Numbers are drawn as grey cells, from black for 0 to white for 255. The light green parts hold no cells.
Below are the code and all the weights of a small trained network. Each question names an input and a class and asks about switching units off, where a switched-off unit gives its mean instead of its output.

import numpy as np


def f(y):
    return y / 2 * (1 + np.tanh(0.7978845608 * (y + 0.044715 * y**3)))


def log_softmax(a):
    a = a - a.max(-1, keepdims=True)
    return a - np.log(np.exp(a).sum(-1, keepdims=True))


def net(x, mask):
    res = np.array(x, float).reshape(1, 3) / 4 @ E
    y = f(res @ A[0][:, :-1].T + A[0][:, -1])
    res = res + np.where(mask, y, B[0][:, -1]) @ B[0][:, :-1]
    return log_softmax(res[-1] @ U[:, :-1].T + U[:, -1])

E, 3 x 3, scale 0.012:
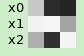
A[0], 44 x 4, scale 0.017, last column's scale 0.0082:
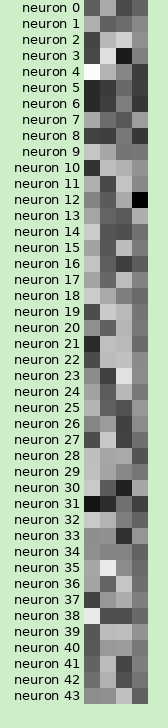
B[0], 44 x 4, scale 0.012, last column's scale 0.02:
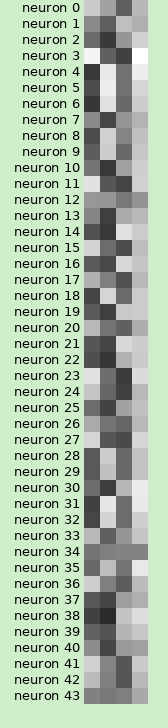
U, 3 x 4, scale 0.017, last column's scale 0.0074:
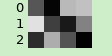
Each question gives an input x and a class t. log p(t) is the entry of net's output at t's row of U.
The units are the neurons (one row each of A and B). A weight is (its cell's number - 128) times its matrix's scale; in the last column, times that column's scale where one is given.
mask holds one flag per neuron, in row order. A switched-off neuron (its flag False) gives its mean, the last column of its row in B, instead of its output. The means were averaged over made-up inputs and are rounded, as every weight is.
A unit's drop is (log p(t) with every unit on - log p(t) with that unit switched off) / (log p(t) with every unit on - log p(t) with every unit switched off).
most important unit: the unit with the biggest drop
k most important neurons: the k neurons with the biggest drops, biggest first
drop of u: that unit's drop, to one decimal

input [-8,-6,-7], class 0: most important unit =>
neuron 21
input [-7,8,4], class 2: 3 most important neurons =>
(neuron 4; neuron 28; neuron 35)
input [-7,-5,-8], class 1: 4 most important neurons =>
(neuron 3; neuron 27; neuron 41; neuron 0)
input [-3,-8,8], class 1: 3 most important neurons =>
(neuron 23; neuron 11; neuron 15)
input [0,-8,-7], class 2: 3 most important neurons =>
(neuron 31; neuron 5; neuron 6)
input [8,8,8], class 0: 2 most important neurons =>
(neuron 38; neuron 14)
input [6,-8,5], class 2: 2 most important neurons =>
(neuron 31; neuron 5)
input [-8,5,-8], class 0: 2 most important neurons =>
(neuron 21; neuron 19)
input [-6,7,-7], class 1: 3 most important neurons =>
(neuron 3; neuron 27; neuron 41)
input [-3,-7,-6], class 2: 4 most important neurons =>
(neuron 31; neuron 5; neuron 6; neuron 8)
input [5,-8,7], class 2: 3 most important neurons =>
(neuron 31; neuron 6; neuron 5)
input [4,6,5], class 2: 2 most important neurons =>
(neuron 4; neuron 3)
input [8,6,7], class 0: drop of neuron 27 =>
0.0
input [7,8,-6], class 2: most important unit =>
neuron 4
